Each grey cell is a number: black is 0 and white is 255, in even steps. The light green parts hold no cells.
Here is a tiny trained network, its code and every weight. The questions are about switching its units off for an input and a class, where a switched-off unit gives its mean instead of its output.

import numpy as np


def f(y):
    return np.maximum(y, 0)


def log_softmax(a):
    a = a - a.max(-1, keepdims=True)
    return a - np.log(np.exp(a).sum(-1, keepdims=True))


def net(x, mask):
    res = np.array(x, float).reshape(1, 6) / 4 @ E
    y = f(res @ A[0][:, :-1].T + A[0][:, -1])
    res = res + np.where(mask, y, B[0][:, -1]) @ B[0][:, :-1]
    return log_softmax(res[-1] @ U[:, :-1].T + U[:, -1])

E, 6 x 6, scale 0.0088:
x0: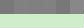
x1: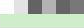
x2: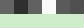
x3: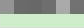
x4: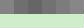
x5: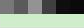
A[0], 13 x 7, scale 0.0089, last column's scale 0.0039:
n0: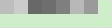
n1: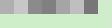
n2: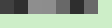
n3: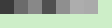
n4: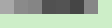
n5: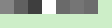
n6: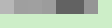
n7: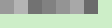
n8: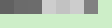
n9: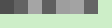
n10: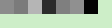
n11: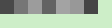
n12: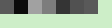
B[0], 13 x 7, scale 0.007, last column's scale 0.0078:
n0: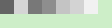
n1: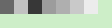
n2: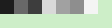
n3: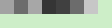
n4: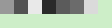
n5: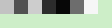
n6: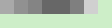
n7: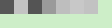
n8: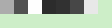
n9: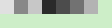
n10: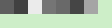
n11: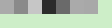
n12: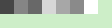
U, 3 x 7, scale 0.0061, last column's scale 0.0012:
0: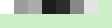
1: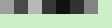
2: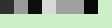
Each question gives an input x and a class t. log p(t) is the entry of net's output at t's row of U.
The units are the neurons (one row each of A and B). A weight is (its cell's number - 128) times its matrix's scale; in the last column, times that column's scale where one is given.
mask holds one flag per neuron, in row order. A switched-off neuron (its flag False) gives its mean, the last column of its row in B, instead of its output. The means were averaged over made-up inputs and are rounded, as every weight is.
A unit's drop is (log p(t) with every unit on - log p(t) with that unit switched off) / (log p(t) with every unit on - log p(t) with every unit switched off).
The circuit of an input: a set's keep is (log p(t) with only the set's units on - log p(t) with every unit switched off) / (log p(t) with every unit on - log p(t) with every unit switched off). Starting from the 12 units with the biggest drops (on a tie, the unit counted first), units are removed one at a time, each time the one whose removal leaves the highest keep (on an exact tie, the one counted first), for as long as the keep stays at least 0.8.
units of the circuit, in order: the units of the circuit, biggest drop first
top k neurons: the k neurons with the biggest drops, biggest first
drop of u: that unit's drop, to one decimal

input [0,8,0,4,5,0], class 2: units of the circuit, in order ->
(n8; n0)
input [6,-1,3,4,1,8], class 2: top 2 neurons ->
(n2; n12)
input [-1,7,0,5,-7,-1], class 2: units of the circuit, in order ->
(n8; n1)
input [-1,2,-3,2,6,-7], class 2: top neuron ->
(n1)
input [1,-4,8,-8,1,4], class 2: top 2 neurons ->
(n2; n12)
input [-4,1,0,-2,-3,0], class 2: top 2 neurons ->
(n5; n8)
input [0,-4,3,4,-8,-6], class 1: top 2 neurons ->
(n8; n0)
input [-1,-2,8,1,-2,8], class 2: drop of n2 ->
0.6
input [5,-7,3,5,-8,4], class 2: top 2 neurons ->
(n2; n12)
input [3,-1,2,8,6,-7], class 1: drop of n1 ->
-0.1
